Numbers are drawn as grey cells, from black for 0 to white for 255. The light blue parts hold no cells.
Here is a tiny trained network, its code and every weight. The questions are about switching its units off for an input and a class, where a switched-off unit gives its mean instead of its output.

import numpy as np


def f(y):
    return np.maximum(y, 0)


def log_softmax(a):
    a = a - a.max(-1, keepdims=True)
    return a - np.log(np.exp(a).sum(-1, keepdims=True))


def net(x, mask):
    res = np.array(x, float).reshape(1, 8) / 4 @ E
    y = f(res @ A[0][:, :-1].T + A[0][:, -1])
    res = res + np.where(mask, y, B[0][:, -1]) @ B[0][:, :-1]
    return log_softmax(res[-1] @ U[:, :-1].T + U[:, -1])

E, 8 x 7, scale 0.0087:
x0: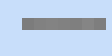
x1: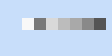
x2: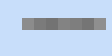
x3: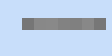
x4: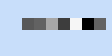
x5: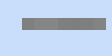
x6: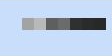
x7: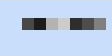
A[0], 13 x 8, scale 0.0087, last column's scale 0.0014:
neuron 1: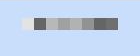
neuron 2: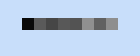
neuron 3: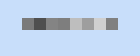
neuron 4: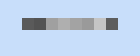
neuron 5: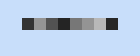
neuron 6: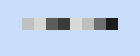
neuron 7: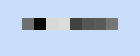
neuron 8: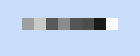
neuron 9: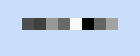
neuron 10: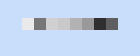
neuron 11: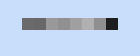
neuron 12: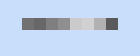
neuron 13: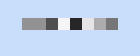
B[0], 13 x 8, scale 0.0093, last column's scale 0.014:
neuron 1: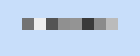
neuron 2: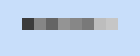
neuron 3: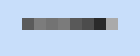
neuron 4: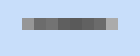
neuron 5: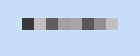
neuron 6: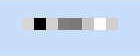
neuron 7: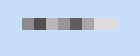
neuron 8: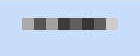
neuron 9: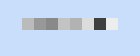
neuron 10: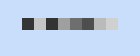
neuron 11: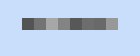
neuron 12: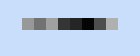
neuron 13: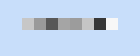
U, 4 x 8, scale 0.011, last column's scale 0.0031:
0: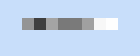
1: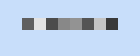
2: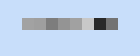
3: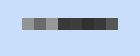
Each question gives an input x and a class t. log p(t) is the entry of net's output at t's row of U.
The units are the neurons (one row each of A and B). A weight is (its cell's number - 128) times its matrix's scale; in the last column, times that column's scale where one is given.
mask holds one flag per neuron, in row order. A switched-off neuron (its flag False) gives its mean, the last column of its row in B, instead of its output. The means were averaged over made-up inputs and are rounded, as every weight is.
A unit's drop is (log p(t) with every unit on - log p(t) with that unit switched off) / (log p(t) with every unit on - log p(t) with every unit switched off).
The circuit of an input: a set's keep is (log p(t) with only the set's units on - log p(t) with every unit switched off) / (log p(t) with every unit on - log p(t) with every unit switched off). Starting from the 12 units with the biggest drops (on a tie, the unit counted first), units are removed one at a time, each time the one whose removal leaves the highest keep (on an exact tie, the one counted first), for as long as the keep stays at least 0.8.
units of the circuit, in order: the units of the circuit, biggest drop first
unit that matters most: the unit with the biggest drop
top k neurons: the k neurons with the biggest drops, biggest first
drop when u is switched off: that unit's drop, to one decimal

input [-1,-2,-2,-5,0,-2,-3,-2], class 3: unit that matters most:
neuron 7
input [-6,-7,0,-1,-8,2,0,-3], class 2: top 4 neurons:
(neuron 13; neuron 10; neuron 1; neuron 7)
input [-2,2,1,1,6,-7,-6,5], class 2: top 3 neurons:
(neuron 9; neuron 6; neuron 8)
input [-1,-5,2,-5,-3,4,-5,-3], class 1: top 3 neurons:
(neuron 5; neuron 8; neuron 9)
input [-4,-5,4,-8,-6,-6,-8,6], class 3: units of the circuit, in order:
(neuron 12; neuron 3)
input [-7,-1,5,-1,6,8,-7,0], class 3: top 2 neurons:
(neuron 12; neuron 13)
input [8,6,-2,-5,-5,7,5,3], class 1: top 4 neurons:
(neuron 10; neuron 9; neuron 6; neuron 1)
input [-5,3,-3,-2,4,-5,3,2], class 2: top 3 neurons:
(neuron 9; neuron 6; neuron 12)
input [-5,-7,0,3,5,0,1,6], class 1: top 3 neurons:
(neuron 6; neuron 5; neuron 2)
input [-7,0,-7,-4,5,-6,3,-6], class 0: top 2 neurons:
(neuron 6; neuron 13)
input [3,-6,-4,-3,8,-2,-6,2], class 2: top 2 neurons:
(neuron 9; neuron 10)
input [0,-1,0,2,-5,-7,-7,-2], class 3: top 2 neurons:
(neuron 12; neuron 9)
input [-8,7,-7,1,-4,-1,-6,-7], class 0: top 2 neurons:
(neuron 6; neuron 5)
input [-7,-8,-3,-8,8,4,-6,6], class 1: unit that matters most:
neuron 2
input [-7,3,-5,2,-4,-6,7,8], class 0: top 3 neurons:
(neuron 7; neuron 12; neuron 3)
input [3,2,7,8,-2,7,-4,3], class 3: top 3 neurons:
(neuron 6; neuron 9; neuron 12)
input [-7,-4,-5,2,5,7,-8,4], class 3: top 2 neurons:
(neuron 12; neuron 3)
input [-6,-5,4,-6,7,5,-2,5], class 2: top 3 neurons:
(neuron 9; neuron 6; neuron 10)
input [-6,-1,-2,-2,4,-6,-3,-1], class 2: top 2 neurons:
(neuron 9; neuron 8)
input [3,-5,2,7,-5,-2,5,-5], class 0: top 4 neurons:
(neuron 6; neuron 9; neuron 10; neuron 1)
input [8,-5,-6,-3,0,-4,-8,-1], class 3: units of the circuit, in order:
(neuron 12)
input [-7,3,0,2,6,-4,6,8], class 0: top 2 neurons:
(neuron 7; neuron 13)
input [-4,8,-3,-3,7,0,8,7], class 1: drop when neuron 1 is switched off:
0.5
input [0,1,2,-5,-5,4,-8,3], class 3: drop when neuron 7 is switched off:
0.0
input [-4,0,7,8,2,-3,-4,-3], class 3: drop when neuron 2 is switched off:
0.1
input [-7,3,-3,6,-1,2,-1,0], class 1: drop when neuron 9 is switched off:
0.2
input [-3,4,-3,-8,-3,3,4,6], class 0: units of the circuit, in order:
(neuron 7)
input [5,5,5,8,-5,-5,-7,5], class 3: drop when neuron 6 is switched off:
0.2
